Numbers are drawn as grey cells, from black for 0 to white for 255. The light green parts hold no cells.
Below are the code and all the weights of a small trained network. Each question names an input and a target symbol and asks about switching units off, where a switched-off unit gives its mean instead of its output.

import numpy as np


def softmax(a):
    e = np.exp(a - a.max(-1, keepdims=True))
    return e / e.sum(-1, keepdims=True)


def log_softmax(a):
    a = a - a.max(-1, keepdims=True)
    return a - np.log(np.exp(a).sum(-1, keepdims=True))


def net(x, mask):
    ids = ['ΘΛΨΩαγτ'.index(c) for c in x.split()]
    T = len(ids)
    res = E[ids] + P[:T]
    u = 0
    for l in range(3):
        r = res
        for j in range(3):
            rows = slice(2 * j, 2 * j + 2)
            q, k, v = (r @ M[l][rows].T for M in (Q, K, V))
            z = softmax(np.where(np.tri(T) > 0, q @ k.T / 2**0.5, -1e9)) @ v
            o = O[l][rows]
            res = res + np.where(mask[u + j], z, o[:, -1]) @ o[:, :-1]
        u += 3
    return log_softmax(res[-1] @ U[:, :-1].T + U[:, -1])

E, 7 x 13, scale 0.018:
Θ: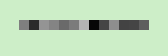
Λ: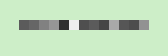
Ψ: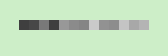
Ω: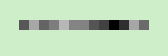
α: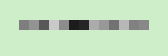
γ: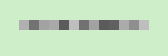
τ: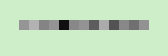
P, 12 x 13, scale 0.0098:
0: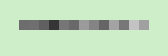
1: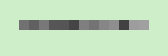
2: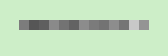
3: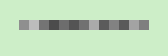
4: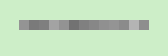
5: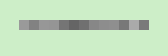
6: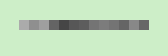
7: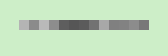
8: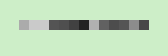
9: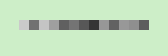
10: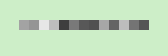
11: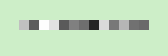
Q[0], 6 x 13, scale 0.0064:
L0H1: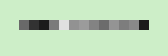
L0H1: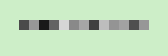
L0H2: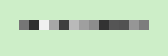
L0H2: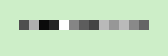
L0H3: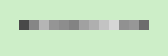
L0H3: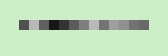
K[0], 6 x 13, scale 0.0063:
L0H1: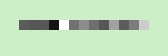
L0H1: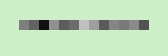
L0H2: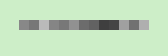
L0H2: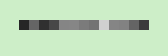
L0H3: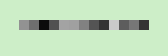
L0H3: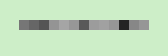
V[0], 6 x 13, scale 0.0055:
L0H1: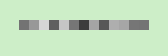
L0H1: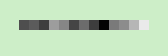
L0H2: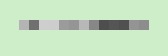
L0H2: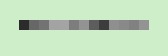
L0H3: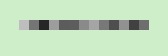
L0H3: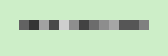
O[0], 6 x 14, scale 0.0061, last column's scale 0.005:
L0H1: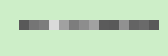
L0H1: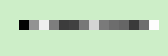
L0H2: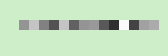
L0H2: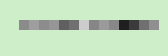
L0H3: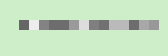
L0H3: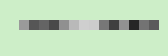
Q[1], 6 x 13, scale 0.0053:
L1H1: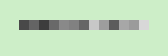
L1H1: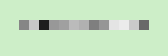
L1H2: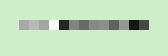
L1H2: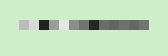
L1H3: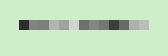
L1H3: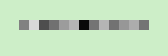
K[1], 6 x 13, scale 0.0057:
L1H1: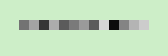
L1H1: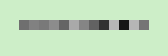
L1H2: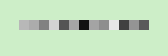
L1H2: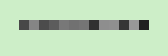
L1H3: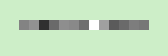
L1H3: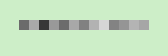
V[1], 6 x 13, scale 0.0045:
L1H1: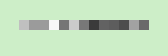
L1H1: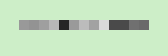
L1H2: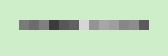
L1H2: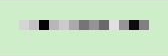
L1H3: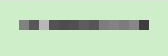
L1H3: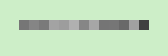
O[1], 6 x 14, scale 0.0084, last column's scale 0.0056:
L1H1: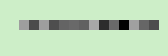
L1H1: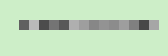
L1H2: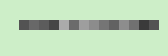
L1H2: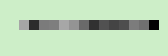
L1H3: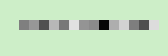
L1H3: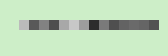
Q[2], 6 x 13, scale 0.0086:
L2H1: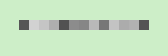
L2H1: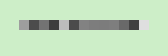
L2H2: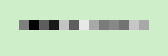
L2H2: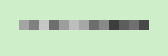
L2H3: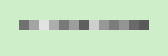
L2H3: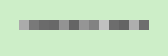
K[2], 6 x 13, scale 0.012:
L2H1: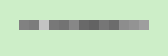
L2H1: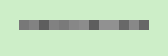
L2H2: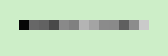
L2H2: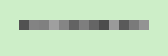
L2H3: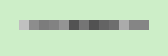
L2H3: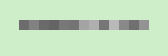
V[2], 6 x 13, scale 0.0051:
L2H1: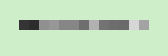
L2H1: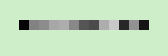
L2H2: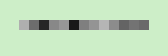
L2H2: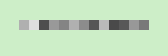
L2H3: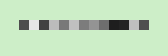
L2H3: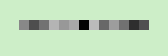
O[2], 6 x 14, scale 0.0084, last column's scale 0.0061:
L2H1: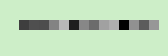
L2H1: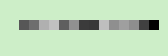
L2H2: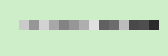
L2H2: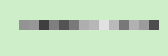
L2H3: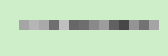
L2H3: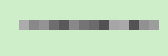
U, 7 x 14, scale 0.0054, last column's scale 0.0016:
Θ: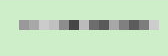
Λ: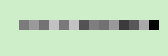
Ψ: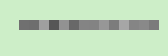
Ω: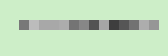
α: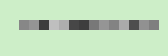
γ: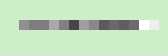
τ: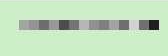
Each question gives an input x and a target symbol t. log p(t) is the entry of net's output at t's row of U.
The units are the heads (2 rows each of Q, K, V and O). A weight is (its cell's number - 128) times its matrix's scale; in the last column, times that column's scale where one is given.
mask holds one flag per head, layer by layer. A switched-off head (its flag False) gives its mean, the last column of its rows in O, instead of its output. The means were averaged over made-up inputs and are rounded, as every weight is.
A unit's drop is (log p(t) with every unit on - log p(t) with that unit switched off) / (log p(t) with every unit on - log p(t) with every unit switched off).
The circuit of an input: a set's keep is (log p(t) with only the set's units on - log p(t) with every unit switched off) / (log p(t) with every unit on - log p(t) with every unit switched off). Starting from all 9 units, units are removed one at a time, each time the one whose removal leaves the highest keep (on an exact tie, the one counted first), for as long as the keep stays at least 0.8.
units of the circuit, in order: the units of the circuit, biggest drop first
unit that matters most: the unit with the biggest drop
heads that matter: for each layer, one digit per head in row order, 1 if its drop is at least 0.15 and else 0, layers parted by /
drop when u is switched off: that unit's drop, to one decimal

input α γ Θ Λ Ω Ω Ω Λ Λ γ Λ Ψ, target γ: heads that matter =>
010 / 010 / 100
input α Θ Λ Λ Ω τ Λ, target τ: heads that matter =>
100 / 000 / 010
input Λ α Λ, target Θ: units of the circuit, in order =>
[L2H2]
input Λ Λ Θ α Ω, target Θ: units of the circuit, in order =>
[L2H2, L0H3]
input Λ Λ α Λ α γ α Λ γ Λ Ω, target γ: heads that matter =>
010 / 000 / 100
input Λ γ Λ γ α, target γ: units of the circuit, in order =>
[L2H1, L0H2]
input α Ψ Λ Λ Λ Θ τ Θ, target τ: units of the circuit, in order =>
[L2H2, L0H1, L1H3]
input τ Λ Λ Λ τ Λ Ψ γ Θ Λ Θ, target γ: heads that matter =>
010 / 001 / 110
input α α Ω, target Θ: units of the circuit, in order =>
[L2H2, L0H1]
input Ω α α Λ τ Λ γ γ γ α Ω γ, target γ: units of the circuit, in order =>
[L2H1, L0H2]
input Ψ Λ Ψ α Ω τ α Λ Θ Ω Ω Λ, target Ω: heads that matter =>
000 / 000 / 001
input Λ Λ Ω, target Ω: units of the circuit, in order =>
[L2H3, L0H1, L2H1]
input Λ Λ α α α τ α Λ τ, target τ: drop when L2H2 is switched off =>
0.5
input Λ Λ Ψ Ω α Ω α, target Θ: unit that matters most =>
L2H2
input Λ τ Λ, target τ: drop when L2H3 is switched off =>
0.1
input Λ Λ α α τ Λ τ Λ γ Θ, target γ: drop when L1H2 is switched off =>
0.0
